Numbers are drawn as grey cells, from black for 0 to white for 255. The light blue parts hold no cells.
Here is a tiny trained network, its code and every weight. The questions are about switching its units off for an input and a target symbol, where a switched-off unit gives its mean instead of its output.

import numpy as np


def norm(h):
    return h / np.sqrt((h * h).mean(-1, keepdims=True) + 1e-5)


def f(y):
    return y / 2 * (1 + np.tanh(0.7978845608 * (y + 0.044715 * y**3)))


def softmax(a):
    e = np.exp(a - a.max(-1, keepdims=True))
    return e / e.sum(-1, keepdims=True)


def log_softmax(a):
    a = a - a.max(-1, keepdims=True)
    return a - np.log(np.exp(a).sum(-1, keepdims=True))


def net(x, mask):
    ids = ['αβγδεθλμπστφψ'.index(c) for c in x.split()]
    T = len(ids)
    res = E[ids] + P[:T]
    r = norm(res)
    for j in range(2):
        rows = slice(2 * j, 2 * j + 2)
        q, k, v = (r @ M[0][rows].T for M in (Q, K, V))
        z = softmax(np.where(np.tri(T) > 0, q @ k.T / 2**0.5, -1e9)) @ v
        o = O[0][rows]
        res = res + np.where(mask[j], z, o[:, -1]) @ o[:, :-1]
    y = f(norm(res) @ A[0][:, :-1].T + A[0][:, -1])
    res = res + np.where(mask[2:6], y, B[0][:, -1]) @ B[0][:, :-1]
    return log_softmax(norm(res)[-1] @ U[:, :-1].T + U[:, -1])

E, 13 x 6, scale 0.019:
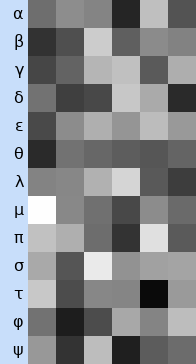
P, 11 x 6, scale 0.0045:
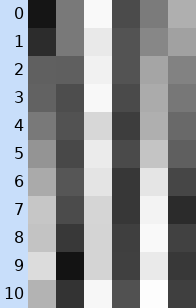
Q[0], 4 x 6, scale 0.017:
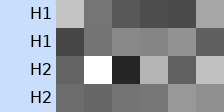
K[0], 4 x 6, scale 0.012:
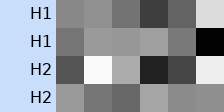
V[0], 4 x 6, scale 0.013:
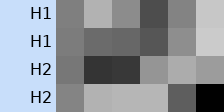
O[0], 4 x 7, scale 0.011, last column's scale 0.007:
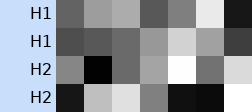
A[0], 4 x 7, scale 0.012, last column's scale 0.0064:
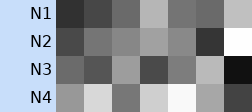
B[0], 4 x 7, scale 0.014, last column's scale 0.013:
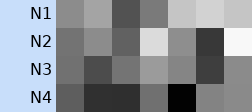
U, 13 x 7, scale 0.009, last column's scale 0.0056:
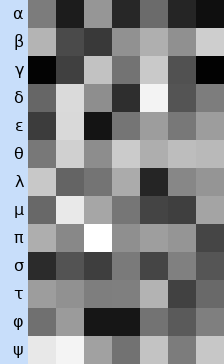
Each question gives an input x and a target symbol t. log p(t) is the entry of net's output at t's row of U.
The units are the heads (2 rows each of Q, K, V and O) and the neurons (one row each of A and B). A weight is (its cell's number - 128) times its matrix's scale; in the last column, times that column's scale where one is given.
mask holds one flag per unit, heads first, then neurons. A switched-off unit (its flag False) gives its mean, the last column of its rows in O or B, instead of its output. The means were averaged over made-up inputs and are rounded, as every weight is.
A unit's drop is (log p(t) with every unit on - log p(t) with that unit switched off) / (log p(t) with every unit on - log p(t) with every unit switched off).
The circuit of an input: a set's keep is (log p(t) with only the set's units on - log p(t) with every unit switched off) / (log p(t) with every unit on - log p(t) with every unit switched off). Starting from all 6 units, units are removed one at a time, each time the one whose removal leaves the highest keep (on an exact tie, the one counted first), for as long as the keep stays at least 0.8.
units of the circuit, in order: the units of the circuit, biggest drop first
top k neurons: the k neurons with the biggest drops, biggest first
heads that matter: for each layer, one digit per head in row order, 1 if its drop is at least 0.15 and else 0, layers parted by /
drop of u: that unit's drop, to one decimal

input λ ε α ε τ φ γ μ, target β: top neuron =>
N4
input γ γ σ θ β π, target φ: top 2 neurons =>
N4, N2
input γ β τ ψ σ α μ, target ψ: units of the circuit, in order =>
H2, N2
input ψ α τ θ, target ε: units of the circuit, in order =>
H2, H1
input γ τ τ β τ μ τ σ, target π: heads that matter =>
11
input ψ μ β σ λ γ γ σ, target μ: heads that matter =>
01
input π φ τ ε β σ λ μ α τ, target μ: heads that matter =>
01
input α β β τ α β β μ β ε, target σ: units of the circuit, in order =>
N4, H2, H1
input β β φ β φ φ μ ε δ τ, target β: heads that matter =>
10
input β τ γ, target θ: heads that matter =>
01
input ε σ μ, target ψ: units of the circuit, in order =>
H2, H1
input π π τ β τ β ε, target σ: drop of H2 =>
1.0
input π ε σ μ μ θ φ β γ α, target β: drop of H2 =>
1.1
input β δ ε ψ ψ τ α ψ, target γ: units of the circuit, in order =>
H1
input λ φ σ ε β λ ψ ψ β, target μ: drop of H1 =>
0.0
